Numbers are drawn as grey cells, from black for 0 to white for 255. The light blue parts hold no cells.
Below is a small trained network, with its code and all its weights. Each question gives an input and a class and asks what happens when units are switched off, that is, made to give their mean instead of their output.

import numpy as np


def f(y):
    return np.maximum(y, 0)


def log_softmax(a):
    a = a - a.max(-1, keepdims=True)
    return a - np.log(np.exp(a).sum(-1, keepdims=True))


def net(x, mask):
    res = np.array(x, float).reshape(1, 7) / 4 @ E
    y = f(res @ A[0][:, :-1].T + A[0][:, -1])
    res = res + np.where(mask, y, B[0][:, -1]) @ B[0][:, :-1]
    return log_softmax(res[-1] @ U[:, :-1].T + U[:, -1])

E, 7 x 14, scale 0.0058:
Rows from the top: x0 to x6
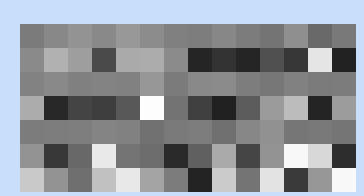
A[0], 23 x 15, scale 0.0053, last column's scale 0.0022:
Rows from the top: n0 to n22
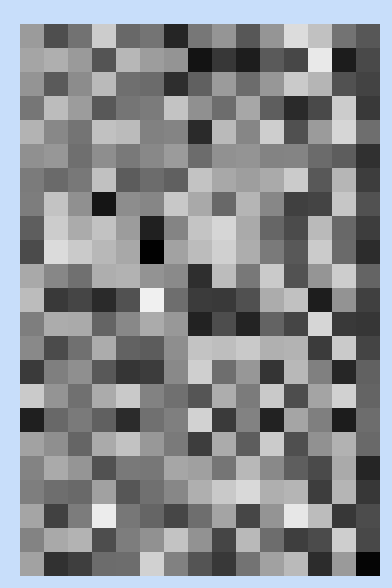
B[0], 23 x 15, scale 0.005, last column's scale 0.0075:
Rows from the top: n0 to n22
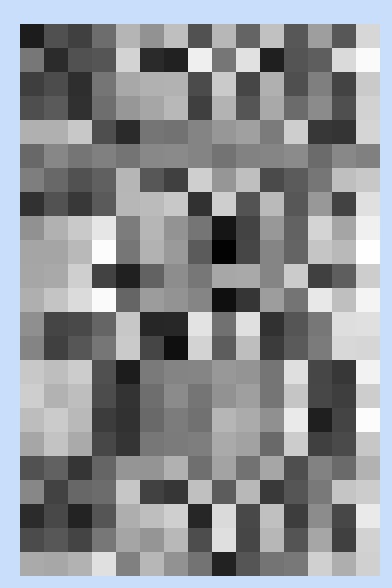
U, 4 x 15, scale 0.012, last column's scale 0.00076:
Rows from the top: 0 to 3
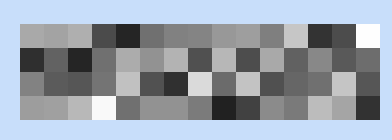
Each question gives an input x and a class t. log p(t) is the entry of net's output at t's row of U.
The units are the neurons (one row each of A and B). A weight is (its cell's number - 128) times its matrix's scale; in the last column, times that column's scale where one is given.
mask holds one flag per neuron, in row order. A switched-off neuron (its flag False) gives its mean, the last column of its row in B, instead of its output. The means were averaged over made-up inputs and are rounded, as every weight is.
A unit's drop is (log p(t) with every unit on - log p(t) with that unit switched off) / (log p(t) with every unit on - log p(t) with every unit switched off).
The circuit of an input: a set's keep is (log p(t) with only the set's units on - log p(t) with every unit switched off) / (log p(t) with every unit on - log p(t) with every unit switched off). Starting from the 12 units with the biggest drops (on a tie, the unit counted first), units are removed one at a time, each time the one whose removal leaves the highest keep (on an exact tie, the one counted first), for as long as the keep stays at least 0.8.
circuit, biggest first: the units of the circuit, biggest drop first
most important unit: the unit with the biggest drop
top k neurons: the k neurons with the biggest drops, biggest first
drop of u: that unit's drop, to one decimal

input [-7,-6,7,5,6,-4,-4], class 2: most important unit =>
n13
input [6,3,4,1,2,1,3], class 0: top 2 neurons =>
[n13; n19]
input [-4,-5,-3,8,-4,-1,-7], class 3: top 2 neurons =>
[n11; n22]
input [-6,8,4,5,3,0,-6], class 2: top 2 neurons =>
[n1; n12]
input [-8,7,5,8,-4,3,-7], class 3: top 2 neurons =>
[n11; n22]
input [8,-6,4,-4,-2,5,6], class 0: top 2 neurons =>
[n4; n15]
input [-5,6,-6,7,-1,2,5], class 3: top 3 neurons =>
[n11; n22; n13]
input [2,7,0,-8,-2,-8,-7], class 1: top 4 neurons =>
[n7; n3; n21; n11]
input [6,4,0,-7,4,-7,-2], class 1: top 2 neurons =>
[n7; n3]
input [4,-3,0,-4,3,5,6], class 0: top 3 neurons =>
[n4; n15; n10]
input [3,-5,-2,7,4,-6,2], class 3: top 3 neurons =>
[n11; n22; n20]
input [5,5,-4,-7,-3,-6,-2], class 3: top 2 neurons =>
[n9; n8]
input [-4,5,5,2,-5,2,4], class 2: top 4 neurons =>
[n1; n12; n16; n14]
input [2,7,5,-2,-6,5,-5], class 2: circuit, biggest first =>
[n1]
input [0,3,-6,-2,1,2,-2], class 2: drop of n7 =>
0.2
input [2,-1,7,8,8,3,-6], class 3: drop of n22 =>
0.4
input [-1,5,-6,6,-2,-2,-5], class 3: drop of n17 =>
0.2
